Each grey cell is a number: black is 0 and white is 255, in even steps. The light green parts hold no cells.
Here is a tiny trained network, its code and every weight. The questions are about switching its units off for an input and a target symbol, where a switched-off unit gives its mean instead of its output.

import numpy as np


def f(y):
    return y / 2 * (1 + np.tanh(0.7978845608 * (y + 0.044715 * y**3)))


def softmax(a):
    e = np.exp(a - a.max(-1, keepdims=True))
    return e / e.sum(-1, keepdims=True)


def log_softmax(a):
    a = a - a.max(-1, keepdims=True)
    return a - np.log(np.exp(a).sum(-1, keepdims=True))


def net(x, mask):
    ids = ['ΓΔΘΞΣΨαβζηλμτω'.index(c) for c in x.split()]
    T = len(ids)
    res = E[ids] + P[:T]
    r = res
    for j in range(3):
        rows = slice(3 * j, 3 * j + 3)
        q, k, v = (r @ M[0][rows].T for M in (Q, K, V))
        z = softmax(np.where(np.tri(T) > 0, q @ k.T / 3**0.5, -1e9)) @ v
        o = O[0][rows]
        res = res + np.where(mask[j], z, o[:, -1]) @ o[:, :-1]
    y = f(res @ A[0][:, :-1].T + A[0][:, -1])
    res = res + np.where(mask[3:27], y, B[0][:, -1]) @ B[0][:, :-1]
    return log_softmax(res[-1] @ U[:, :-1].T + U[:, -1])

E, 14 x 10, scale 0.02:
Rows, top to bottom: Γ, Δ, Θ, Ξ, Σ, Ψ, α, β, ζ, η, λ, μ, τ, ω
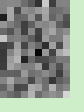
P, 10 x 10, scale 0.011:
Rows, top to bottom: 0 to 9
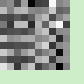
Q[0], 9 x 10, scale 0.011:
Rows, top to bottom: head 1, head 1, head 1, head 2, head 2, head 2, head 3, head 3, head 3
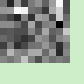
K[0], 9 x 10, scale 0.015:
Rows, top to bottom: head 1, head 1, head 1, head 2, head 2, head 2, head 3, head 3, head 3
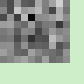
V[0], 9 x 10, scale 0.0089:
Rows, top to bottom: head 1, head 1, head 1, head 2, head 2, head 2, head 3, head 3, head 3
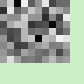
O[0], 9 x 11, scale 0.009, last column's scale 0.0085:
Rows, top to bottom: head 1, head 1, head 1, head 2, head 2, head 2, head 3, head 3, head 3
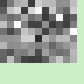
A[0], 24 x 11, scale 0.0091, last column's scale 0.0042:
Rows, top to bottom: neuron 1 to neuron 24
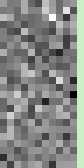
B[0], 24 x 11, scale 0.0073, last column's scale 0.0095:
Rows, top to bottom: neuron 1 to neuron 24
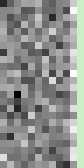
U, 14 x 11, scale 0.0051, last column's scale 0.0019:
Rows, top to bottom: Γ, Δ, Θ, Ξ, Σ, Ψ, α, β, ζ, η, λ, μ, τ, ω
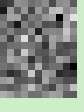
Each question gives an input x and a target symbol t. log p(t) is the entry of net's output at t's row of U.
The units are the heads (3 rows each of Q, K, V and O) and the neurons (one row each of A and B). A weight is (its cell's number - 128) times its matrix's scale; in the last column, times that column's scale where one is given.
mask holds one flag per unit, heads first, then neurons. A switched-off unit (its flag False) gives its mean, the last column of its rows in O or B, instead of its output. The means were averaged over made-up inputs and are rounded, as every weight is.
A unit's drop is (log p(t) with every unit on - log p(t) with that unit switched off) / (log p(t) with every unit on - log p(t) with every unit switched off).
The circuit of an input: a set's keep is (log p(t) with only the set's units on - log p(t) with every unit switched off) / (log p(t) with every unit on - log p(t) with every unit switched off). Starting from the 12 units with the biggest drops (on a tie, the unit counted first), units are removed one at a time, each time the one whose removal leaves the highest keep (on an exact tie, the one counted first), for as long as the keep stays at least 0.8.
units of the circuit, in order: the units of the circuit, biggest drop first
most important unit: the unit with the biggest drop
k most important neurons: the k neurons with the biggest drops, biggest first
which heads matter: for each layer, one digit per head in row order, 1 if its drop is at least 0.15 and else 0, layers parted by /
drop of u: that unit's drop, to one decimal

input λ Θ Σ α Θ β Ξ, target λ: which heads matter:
111
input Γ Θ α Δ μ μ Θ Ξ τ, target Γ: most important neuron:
[neuron 1]
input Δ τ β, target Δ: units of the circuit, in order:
[head 1; neuron 16]
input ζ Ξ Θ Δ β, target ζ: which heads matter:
110
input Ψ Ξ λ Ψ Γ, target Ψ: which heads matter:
110
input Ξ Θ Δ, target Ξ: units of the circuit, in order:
[head 2; head 1]
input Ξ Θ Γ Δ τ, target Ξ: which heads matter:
110
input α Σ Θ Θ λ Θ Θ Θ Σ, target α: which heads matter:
100
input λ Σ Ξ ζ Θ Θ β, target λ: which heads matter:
111
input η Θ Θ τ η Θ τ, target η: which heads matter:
110
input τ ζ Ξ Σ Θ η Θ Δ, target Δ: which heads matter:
100
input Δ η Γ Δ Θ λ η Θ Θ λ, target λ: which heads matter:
101
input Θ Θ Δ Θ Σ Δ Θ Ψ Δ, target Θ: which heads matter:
100
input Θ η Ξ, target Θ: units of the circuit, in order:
[head 1]
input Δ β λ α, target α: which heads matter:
100
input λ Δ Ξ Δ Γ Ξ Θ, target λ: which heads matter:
111
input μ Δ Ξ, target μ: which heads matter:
110
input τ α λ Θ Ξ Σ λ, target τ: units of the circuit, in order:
[head 2; head 1; neuron 11]
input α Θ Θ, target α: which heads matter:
100
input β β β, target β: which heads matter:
010
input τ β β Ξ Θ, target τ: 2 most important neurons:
[neuron 11; neuron 19]
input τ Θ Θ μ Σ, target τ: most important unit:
head 2
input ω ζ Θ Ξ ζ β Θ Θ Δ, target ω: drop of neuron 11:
0.3
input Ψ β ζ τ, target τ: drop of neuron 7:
0.0
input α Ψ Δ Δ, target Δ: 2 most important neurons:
[neuron 16; neuron 23]
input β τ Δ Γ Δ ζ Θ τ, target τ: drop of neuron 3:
0.1
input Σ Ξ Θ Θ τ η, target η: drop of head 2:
0.2
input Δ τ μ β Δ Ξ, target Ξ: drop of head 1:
0.2
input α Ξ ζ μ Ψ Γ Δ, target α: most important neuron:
[neuron 8]
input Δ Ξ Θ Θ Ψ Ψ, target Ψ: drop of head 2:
0.1
